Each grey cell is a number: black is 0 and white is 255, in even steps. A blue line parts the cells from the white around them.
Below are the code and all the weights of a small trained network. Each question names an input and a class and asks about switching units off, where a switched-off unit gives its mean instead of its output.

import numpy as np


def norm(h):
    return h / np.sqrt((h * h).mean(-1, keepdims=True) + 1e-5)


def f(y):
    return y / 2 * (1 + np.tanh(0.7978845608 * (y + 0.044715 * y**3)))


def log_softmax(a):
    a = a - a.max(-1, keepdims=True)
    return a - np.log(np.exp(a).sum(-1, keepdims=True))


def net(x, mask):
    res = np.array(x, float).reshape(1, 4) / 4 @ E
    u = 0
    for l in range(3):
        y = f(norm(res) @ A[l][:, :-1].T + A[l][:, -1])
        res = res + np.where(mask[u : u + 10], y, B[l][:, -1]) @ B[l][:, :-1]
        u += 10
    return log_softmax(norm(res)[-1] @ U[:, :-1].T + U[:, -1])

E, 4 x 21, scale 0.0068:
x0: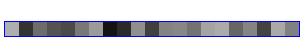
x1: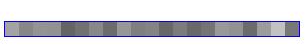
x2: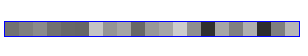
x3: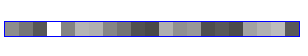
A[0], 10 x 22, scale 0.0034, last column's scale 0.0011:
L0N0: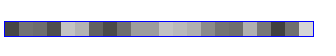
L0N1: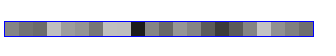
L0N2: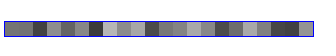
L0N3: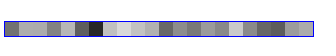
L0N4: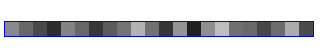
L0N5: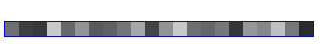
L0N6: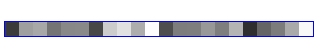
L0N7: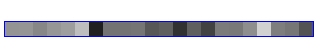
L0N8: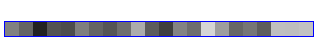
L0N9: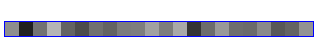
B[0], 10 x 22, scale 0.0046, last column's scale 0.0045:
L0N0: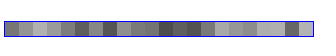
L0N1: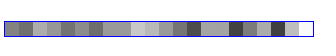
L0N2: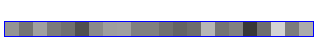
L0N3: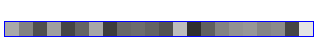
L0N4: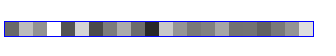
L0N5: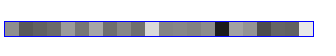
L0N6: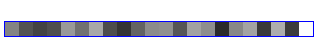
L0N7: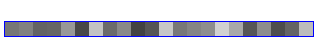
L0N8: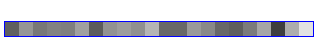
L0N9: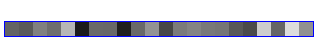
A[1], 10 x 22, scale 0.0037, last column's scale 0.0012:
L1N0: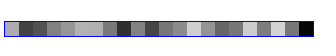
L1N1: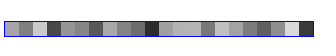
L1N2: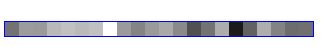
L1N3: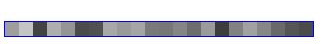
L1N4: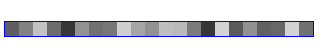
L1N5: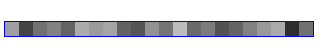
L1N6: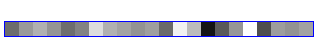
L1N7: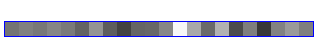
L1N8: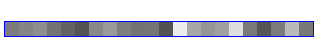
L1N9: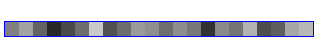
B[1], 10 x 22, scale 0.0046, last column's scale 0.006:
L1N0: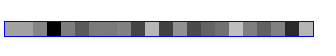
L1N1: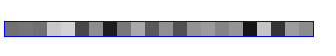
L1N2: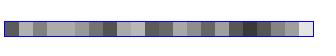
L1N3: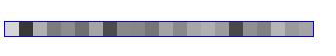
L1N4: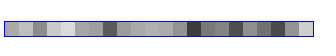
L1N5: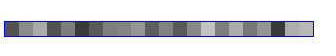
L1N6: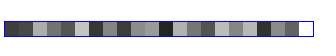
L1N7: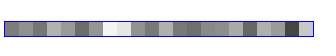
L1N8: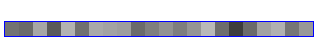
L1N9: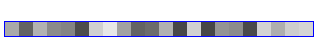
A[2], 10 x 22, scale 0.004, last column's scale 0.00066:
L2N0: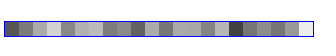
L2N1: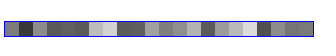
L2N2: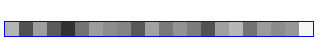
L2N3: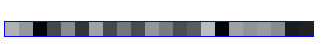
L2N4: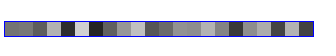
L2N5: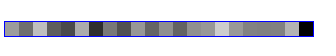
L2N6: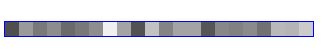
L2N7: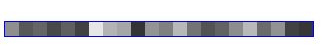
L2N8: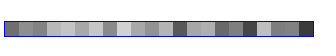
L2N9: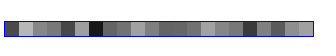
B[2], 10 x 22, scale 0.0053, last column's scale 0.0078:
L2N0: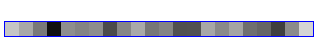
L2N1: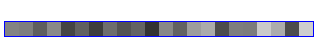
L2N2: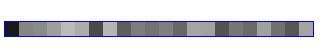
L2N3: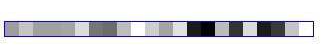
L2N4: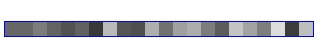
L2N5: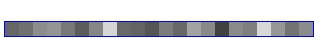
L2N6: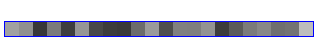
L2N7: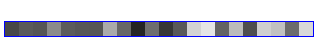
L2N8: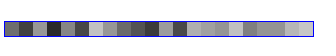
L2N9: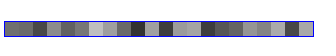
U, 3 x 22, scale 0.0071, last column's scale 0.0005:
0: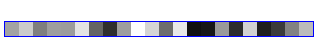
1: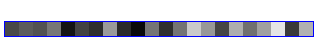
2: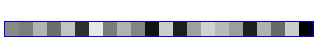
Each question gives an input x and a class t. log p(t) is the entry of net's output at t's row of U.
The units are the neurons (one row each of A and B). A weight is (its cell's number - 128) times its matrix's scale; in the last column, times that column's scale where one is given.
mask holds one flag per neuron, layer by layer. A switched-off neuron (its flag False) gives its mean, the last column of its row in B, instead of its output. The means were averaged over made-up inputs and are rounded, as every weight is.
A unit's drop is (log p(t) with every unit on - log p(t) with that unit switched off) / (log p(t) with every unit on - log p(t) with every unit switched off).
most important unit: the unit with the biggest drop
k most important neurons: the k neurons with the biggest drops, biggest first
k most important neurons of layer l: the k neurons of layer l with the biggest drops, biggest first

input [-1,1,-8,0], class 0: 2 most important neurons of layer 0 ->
[L0N4 L0N1]
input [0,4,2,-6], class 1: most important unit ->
L0N6
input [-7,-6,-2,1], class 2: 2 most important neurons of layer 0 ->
[L0N1 L0N5]
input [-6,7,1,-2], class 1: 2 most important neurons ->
[L2N7 L2N1]
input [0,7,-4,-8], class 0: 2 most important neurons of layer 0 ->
[L0N6 L0N3]
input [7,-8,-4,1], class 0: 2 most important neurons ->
[L0N1 L1N6]
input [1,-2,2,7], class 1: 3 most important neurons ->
[L0N5 L2N3 L0N4]
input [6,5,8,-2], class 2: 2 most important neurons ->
[L1N9 L2N3]
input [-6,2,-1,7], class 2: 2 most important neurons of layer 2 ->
[L2N8 L2N3]
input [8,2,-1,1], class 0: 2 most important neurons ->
[L1N6 L1N0]
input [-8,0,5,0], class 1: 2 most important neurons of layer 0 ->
[L0N6 L0N3]
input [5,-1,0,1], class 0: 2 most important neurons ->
[L1N6 L2N3]
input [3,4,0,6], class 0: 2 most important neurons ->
[L2N3 L1N9]
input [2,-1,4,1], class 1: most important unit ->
L0N1
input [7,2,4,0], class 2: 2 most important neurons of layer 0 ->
[L0N6 L0N4]
